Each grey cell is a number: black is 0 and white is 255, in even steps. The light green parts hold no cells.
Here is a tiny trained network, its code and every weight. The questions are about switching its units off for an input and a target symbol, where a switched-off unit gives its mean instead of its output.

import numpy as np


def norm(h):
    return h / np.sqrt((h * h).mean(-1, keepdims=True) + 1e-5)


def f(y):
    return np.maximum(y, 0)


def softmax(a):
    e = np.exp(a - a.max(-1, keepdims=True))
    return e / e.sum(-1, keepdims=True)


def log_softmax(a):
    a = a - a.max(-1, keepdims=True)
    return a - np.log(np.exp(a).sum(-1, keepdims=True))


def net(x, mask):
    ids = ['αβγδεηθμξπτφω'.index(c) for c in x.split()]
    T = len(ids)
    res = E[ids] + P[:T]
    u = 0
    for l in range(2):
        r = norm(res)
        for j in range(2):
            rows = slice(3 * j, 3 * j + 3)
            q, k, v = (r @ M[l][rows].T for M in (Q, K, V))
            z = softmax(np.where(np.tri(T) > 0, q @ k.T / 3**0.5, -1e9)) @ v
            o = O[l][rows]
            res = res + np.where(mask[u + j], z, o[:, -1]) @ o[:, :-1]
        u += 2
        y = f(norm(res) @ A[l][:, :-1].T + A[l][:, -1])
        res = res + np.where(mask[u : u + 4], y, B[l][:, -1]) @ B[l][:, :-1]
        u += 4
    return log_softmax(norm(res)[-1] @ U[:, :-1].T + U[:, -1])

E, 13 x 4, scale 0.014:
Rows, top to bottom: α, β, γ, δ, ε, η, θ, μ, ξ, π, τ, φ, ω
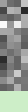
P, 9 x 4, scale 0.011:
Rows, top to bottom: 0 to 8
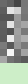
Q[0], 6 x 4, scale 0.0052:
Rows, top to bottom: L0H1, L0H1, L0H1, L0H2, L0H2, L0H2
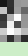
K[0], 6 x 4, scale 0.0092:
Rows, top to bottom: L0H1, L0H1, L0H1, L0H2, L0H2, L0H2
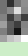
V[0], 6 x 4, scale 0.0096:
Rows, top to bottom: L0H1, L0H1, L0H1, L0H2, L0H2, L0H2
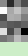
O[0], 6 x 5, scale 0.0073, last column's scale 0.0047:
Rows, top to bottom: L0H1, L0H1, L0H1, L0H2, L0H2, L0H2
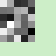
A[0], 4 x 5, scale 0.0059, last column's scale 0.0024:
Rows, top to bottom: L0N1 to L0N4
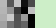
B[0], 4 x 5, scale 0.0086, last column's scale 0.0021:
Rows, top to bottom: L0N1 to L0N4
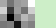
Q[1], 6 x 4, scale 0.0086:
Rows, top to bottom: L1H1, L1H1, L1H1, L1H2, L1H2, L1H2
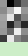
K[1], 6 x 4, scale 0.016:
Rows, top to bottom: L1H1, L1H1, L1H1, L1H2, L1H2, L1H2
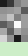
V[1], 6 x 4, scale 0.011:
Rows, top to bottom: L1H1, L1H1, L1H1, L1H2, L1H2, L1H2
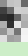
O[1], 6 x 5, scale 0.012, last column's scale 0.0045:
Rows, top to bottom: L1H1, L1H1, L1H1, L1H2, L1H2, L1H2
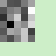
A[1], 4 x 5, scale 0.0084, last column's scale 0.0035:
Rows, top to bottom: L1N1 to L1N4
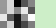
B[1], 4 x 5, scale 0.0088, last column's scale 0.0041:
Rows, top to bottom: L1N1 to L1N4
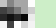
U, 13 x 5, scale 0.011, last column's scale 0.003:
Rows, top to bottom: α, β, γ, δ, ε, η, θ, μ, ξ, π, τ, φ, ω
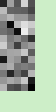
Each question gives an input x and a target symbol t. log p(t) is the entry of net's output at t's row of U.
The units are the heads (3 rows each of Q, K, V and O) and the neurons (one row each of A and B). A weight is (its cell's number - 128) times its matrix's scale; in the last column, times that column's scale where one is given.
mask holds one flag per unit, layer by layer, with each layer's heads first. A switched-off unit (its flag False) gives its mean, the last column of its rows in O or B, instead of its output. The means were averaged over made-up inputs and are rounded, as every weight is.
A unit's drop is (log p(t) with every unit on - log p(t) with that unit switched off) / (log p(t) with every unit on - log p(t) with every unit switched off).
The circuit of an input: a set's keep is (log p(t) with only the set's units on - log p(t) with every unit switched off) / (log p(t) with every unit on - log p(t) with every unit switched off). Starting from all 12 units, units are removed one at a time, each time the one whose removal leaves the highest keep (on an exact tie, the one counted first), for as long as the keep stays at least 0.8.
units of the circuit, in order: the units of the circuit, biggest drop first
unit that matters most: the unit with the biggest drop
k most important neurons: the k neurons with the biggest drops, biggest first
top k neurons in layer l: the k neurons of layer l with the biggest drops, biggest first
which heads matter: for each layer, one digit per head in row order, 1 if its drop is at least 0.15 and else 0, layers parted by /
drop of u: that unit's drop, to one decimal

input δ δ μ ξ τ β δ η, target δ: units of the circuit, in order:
(L1H2)
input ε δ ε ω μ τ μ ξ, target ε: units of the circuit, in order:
(L1H1, L0H2)
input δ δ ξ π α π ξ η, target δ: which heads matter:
01 / 01
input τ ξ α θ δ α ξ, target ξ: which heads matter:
00 / 10
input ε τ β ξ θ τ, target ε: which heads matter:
01 / 11
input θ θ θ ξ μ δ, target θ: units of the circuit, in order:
(L1H1, L1H2, L0H1)
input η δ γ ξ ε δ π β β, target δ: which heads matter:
10 / 01
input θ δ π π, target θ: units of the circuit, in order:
(L1H2, L1H1, L0H2)
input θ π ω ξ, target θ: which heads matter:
10 / 11
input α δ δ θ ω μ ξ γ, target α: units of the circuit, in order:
(L1H2, L0H2)
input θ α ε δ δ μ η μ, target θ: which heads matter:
01 / 11
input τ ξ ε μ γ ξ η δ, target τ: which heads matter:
00 / 11
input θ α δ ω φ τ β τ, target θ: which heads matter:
11 / 11
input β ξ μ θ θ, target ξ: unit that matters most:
L1H1
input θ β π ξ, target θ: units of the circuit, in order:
(L1H2, L1H1, L0H1)
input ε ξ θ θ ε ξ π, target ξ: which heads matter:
00 / 10
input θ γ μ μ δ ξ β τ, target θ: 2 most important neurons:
(L0N2, L1N3)
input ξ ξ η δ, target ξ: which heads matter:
01 / 00
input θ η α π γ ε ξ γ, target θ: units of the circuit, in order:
(L1H2, L1H1, L0H2)
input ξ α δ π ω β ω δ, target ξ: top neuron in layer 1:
(L1N4)
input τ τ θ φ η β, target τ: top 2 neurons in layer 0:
(L0N2, L0N1)
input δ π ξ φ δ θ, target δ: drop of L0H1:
-0.1
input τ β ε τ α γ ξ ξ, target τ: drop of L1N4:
0.0
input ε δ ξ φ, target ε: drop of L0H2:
0.3
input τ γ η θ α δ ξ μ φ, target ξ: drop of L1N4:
0.1
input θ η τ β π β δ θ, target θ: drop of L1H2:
0.3
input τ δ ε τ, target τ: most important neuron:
(L1N3)
